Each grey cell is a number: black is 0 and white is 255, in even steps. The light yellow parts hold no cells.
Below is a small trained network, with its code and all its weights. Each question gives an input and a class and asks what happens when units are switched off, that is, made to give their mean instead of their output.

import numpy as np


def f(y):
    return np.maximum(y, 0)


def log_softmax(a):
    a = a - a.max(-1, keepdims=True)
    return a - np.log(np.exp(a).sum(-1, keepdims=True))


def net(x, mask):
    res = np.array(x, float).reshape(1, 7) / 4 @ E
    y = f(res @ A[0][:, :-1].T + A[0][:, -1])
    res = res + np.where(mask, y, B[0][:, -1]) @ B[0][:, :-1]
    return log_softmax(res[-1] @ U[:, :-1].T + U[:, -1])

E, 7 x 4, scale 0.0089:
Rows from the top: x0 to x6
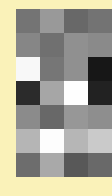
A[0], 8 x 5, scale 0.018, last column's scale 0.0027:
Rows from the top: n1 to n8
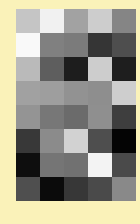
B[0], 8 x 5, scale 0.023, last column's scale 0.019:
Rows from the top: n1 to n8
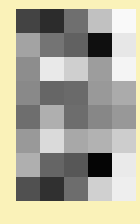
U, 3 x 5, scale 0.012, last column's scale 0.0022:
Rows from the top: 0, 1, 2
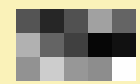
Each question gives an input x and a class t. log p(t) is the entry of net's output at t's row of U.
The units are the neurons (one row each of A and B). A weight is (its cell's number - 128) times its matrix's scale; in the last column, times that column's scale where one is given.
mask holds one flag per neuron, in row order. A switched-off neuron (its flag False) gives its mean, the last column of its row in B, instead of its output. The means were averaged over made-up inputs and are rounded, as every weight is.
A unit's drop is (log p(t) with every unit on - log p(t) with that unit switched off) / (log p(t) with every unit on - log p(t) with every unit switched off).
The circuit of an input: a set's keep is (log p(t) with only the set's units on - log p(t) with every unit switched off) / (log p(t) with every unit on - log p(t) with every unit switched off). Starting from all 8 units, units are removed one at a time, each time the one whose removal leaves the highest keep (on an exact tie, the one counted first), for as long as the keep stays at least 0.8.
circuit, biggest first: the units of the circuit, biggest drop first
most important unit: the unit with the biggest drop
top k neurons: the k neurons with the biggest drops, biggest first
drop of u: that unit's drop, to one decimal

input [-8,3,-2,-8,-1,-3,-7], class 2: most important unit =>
n3
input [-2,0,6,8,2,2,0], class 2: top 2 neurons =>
n6; n7
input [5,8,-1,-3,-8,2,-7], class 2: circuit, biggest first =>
n8; n2
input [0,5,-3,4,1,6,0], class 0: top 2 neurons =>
n1; n3
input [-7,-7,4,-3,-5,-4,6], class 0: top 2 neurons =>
n8; n7
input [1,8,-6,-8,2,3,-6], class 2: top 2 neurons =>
n3; n2
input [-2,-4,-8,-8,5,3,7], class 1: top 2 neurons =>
n7; n6
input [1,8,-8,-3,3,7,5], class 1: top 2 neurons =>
n7; n8
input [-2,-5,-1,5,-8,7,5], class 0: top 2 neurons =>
n1; n3
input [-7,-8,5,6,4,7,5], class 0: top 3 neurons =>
n1; n3; n7
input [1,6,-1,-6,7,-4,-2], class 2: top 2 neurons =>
n3; n1
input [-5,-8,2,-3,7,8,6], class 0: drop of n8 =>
0.0
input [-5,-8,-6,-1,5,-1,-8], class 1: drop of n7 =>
0.1
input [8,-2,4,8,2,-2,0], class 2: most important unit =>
n6
